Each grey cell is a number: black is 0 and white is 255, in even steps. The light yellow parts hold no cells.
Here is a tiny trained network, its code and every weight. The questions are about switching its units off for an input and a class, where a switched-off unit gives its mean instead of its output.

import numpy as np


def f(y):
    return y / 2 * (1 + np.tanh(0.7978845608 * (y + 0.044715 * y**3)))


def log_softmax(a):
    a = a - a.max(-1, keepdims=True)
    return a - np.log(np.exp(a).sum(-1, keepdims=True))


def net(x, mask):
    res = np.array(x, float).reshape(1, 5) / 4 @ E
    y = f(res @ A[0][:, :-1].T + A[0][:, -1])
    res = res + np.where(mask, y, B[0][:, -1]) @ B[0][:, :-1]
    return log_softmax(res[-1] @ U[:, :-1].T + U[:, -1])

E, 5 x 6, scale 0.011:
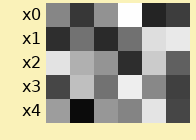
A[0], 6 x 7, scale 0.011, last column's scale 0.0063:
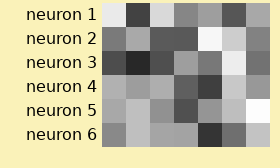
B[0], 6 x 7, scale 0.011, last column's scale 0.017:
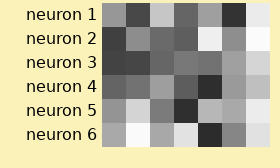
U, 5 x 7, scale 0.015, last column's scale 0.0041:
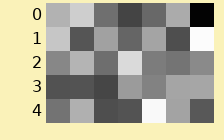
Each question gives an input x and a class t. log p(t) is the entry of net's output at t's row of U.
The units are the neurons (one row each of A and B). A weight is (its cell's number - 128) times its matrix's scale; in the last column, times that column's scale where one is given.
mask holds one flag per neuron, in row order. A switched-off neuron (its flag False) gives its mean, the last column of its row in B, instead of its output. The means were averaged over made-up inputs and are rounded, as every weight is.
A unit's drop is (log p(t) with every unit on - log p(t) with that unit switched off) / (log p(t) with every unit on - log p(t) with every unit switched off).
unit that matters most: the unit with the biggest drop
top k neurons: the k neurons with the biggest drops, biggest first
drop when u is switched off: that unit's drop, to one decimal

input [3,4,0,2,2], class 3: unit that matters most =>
neuron 5
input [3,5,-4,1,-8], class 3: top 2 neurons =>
neuron 3; neuron 5
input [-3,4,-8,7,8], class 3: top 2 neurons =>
neuron 5; neuron 3
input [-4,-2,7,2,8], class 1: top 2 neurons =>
neuron 1; neuron 3
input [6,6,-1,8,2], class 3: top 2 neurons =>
neuron 6; neuron 3
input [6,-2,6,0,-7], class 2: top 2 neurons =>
neuron 6; neuron 5
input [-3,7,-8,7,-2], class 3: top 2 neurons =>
neuron 3; neuron 5
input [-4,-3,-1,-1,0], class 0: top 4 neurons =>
neuron 2; neuron 3; neuron 1; neuron 4
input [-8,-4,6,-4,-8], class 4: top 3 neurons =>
neuron 2; neuron 5; neuron 6
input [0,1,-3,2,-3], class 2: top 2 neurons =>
neuron 5; neuron 2
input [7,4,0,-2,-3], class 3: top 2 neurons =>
neuron 3; neuron 6
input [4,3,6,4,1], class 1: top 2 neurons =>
neuron 2; neuron 6
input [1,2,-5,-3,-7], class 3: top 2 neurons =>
neuron 3; neuron 5
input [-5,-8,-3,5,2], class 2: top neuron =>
neuron 6
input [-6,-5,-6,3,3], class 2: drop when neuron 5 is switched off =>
0.3
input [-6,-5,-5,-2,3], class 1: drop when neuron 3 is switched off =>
0.0
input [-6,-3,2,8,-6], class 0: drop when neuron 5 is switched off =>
0.1
